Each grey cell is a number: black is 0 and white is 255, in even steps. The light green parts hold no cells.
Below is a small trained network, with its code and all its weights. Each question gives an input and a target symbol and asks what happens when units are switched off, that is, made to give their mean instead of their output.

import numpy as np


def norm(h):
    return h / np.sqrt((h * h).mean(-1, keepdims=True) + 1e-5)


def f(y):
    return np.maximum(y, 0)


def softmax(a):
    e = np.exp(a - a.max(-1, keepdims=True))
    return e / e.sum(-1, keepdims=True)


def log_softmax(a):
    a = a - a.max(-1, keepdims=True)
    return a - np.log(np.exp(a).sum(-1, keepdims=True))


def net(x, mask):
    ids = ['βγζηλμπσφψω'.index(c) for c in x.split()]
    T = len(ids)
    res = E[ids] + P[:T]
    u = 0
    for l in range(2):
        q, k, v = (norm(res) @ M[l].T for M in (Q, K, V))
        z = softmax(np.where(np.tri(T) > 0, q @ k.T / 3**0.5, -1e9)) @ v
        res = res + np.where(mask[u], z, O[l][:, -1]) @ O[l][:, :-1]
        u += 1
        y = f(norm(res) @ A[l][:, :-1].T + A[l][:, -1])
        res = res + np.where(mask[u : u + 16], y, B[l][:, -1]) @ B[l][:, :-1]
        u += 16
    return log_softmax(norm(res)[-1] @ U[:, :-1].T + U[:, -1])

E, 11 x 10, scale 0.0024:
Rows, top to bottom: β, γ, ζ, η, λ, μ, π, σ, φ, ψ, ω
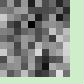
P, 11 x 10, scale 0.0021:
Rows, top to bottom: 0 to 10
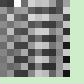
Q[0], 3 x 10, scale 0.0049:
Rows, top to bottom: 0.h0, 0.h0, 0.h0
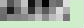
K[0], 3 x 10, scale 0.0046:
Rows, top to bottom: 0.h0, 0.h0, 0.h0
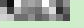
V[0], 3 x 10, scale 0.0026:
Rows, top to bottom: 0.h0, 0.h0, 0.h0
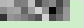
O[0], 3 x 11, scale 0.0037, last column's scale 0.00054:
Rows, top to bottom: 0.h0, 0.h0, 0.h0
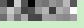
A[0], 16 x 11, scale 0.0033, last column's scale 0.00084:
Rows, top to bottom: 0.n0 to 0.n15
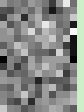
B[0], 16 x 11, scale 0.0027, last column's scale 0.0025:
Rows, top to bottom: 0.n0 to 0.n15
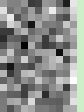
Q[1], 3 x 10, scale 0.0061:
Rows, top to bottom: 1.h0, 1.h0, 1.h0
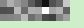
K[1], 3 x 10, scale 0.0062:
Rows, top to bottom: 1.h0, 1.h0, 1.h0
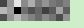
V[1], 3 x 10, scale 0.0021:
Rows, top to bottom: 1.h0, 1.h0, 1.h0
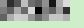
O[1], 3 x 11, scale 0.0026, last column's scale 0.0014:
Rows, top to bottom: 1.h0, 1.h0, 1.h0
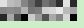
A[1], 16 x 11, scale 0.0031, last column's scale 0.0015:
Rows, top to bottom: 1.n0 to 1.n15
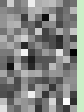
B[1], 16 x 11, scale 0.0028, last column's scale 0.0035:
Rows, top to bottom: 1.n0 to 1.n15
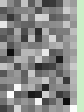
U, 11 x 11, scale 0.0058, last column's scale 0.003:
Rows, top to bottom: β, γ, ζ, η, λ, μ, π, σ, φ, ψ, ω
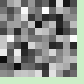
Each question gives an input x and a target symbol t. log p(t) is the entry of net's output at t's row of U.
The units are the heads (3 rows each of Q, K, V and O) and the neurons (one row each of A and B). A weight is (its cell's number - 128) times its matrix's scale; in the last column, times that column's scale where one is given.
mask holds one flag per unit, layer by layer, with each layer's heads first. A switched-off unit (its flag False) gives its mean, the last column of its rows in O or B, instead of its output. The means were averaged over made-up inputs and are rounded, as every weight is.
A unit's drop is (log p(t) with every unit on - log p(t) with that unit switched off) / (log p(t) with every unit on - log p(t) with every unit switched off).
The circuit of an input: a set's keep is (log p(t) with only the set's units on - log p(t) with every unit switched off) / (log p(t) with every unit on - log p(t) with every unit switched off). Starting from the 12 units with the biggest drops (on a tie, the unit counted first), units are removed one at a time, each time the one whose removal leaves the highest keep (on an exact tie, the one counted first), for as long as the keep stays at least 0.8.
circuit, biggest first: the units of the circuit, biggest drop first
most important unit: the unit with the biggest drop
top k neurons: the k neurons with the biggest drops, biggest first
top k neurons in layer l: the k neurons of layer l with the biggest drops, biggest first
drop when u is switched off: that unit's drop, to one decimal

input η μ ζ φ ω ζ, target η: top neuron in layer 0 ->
0.n3
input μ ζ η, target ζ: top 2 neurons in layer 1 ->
1.n9, 1.n8
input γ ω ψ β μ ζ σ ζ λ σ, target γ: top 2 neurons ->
0.n6, 1.n7
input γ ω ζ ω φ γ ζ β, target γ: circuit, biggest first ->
1.h0, 0.n6, 1.n7
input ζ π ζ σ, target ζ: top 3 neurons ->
1.n9, 0.n0, 1.n8
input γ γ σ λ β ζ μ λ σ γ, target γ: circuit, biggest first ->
1.h0, 1.n7
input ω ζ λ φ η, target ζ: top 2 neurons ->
0.n3, 1.n9
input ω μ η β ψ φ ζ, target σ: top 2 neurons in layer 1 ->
1.n15, 1.n14
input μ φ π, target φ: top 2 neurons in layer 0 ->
0.n5, 0.n9
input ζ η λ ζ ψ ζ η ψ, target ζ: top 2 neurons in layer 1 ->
1.n9, 1.n8
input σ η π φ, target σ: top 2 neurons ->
0.n0, 0.n1
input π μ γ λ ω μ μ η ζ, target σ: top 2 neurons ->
0.n12, 1.n15
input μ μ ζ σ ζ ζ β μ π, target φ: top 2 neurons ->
0.n5, 0.n3
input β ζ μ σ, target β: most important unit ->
1.h0
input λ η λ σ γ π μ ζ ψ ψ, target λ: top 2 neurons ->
1.n2, 1.n13
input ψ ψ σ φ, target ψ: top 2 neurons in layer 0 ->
0.n1, 0.n2
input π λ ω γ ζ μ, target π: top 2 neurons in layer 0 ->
0.n13, 0.n7
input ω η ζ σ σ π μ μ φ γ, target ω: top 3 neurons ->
0.n1, 1.n14, 0.n7
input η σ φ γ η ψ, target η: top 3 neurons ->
1.n5, 1.n13, 0.n4
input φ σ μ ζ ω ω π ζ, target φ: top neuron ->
0.n11
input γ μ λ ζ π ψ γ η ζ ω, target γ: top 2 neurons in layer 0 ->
0.n6, 0.n7
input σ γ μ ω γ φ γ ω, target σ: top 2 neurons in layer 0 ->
0.n7, 0.n0
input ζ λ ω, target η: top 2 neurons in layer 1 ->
1.n13, 1.n10
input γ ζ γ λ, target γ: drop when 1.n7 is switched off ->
0.3
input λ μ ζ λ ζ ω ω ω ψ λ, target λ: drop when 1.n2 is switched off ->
0.2
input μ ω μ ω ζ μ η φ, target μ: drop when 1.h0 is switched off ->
0.2
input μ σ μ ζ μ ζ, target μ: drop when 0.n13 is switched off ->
0.0
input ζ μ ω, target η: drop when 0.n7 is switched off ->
0.2
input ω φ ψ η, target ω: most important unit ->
1.n14
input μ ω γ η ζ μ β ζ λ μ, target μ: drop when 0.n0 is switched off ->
0.1
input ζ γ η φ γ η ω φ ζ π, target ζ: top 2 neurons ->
1.n9, 0.n0
